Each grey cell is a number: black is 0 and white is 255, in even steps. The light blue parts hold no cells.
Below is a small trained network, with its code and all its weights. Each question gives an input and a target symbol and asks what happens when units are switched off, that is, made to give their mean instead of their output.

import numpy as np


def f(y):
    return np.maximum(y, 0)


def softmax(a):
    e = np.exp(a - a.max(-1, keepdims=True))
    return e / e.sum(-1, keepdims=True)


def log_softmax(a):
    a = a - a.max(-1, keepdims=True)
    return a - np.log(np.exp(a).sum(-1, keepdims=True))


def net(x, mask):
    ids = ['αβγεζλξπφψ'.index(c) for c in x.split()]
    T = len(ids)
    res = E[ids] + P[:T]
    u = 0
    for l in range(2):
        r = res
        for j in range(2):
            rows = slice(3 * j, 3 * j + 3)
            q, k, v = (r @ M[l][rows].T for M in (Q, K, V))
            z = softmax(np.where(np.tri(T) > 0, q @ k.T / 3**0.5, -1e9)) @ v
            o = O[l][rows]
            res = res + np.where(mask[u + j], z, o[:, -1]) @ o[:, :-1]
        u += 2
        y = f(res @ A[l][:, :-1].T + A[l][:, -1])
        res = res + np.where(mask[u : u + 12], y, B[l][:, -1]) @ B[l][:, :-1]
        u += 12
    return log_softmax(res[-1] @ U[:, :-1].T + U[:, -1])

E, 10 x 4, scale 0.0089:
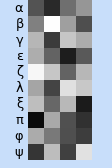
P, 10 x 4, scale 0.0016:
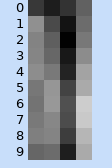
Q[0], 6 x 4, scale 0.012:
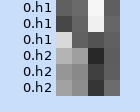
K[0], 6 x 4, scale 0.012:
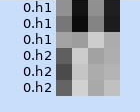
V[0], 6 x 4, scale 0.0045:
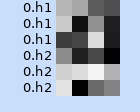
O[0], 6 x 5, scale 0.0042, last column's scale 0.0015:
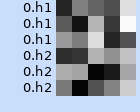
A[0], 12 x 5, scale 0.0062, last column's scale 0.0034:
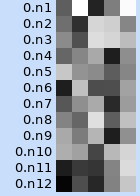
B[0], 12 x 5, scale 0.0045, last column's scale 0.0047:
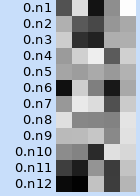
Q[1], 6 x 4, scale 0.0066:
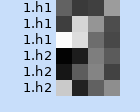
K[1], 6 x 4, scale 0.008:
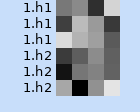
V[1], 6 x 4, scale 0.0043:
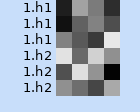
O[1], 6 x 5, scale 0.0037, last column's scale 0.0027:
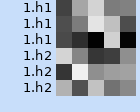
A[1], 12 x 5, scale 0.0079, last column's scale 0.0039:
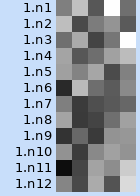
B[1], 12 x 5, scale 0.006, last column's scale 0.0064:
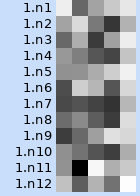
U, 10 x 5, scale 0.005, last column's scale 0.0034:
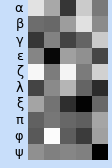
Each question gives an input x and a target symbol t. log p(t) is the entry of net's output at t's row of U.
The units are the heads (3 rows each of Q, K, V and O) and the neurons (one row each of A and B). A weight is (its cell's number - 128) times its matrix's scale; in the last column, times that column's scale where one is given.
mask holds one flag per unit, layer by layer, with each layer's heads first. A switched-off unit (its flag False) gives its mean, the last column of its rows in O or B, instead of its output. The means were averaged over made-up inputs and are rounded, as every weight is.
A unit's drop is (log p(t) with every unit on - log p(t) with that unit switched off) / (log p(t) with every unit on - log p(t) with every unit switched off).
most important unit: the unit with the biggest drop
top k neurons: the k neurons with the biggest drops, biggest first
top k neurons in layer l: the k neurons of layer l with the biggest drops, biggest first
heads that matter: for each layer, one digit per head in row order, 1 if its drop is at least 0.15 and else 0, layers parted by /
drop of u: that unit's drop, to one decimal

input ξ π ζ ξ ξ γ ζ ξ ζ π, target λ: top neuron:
[1.n11]
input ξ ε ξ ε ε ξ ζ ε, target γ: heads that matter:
10 / 00
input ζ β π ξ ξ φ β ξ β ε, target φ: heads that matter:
01 / 00
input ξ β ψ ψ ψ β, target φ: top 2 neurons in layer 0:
[0.n6, 0.n1]
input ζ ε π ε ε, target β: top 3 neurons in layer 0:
[0.n12, 0.n8, 0.n6]
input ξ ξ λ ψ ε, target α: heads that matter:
11 / 00
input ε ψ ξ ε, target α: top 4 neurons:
[1.n1, 0.n10, 0.n1, 1.n3]
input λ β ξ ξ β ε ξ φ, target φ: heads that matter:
01 / 01
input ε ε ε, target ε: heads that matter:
01 / 00
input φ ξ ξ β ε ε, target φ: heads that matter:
11 / 00
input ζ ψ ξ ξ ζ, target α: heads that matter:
10 / 00
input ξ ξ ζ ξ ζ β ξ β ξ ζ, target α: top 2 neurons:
[1.n1, 0.n10]
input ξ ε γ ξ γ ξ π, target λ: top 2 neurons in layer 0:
[0.n6, 0.n12]
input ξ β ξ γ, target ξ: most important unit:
0.n3
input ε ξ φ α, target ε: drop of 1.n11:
0.3
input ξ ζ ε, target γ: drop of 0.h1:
0.2
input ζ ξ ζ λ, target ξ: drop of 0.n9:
0.0
